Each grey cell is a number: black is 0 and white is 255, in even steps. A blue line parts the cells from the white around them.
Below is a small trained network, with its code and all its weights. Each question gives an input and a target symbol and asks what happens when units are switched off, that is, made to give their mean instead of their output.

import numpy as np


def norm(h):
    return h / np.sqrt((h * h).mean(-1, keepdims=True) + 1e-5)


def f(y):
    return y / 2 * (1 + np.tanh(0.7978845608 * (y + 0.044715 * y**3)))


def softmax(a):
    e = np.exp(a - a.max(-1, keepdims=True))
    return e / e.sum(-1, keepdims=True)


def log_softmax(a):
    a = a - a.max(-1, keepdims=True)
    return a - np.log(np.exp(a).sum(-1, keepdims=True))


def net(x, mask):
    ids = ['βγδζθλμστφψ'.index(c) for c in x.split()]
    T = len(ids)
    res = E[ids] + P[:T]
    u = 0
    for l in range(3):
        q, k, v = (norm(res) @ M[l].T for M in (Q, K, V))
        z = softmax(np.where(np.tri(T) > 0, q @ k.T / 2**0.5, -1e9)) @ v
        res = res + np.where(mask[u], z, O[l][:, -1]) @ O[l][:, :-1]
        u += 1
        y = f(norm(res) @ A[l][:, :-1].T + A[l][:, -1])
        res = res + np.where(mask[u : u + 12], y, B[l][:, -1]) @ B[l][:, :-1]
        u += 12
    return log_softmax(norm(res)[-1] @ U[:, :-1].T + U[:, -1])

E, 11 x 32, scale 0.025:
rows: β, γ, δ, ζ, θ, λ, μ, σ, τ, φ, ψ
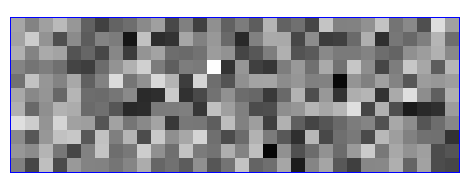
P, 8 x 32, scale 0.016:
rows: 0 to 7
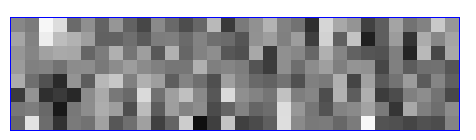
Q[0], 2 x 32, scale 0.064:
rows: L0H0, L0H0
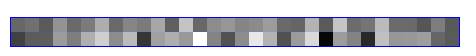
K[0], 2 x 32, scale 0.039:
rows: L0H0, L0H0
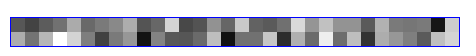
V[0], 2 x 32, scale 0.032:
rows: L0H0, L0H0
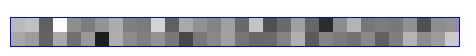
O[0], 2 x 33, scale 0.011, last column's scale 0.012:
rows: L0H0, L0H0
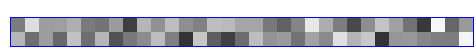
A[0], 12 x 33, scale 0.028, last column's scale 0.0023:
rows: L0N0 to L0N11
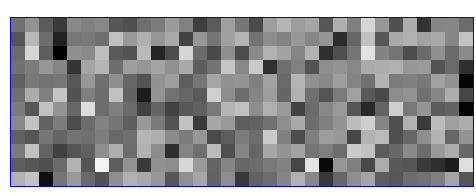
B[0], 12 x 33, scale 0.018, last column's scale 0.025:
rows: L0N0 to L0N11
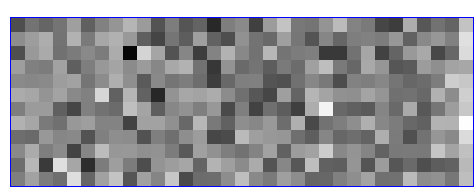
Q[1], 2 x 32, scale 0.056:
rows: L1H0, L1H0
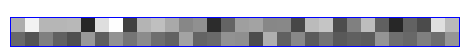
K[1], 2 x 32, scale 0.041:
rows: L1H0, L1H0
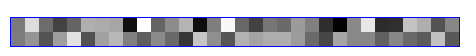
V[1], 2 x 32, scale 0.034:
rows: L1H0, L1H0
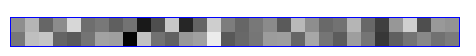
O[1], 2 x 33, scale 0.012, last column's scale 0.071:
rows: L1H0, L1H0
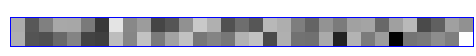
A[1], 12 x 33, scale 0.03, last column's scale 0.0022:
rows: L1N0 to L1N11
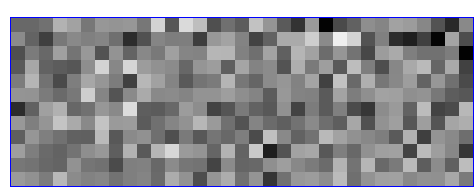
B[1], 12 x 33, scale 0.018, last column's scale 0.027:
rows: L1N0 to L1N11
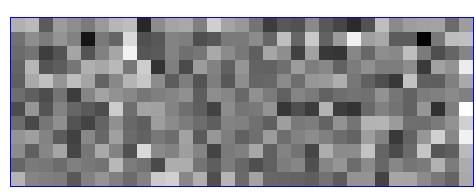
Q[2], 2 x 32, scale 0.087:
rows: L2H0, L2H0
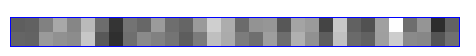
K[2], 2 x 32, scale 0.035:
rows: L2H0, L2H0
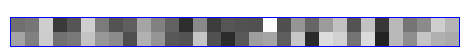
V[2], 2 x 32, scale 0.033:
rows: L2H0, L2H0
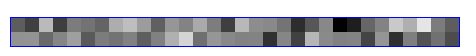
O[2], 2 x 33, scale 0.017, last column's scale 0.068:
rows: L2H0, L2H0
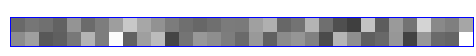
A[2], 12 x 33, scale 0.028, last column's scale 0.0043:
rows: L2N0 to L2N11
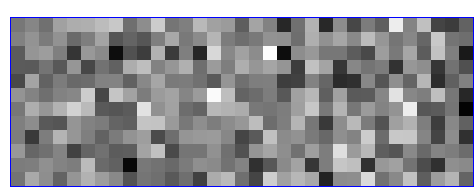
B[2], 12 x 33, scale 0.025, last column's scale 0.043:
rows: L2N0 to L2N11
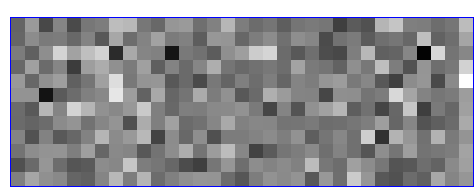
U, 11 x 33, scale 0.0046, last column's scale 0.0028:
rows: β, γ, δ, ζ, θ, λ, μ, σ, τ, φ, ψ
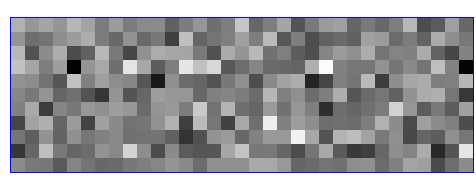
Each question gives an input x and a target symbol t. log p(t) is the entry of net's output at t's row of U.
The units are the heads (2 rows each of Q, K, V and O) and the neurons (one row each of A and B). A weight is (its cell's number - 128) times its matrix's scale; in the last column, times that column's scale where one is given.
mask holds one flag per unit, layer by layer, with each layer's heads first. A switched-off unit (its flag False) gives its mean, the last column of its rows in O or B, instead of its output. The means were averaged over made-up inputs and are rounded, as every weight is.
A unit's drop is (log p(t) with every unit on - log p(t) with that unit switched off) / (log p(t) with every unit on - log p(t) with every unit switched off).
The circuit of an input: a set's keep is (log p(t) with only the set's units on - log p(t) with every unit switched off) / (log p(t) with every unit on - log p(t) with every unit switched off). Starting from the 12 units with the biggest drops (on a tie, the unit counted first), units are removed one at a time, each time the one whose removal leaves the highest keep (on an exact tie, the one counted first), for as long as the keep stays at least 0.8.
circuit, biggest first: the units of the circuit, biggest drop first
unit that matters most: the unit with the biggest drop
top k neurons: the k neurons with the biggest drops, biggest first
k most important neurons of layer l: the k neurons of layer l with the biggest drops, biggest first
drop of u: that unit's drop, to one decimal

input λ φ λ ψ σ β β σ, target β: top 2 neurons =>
L1N4, L2N6
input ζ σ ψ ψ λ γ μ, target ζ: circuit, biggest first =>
L0H0, L0N6, L0N5
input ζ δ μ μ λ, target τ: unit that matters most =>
L2H0
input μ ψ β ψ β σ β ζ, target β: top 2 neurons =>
L1N4, L2N6
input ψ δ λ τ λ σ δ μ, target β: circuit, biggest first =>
L1N4, L0H0, L2N6
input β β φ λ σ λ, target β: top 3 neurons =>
L1N4, L2N6, L1N6
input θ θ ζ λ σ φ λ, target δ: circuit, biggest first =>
L1H0, L0N3, L1N9
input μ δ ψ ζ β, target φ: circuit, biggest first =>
L0H0, L1N6
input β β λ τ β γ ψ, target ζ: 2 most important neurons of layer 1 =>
L1N6, L1N0
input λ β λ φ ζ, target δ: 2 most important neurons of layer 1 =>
L1N9, L1N11
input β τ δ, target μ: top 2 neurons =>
L1N0, L1N6
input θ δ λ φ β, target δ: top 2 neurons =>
L0N3, L1N9
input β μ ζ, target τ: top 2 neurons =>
L2N10, L1N6
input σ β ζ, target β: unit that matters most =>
L0H0
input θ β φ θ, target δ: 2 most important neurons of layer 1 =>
L1N9, L1N6
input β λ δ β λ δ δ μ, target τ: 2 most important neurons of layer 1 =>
L1N1, L1N6
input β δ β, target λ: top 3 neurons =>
L0N2, L1N6, L2N1
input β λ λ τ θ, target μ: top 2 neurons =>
L1N0, L0N10
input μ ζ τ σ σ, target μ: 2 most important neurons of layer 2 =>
L2N0, L2N5
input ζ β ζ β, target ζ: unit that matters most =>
L2H0
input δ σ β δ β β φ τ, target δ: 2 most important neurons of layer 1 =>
L1N9, L1N1
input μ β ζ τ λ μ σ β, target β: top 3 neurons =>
L1N4, L0N2, L2N6
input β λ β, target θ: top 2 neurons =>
L2N8, L0N2
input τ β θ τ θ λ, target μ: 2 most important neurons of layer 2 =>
L2N0, L2N4
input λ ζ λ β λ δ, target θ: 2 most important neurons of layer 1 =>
L1N10, L1N1
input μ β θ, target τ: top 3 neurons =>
L2N10, L1N6, L0N4
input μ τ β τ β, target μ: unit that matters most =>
L0H0
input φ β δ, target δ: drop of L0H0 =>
0.2
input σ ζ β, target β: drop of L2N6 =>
0.2
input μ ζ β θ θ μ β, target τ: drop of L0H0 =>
0.3
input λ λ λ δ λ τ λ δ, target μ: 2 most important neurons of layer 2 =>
L2N5, L2N0
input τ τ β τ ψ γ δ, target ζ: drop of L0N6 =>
0.6
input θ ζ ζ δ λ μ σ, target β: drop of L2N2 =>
0.0
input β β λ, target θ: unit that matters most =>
L1H0
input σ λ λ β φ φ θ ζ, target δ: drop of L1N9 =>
0.3
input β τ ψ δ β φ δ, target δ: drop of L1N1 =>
-0.1
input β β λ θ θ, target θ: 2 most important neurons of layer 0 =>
L0N2, L0N6
